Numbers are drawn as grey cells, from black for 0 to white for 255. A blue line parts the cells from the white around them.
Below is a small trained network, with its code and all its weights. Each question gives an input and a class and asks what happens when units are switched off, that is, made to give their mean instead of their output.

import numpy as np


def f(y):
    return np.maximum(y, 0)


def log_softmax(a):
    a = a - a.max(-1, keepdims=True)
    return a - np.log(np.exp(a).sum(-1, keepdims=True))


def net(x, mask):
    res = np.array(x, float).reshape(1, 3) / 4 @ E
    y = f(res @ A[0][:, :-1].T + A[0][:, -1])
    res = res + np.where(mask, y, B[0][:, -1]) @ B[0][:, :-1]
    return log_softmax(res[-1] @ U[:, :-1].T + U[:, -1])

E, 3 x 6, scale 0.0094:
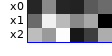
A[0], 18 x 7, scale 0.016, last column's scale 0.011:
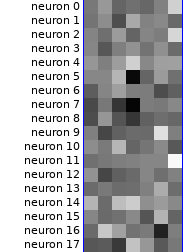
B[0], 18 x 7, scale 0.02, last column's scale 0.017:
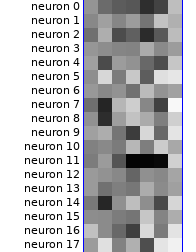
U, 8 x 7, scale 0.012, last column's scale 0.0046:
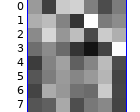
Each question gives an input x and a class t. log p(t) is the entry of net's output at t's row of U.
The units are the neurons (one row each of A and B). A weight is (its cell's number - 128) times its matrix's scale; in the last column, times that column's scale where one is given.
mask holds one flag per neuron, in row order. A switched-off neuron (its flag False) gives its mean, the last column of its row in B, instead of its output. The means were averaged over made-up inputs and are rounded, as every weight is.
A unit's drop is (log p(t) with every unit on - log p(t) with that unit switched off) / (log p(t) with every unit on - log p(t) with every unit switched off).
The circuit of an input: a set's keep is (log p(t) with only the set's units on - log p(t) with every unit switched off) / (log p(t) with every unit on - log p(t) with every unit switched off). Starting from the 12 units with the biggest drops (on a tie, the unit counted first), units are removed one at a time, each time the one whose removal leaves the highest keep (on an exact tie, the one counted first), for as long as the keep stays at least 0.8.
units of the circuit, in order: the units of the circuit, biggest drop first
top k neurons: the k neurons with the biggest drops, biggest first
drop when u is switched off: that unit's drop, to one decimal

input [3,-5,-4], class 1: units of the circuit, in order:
neuron 9
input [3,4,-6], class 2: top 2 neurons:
neuron 17; neuron 9
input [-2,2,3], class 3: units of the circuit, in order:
neuron 17; neuron 7; neuron 9
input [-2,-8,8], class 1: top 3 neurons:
neuron 9; neuron 17; neuron 15
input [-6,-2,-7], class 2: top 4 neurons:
neuron 17; neuron 7; neuron 8; neuron 1
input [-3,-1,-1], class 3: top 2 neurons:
neuron 7; neuron 8
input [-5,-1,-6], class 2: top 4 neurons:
neuron 17; neuron 7; neuron 8; neuron 1
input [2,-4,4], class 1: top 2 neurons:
neuron 9; neuron 17
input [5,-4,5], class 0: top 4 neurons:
neuron 7; neuron 17; neuron 8; neuron 16
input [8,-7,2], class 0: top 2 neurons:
neuron 7; neuron 8
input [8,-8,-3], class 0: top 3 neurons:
neuron 7; neuron 8; neuron 16
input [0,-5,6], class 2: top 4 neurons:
neuron 5; neuron 16; neuron 10; neuron 2
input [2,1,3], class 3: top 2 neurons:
neuron 17; neuron 1
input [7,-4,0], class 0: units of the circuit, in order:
neuron 7
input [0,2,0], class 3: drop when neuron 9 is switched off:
0.1
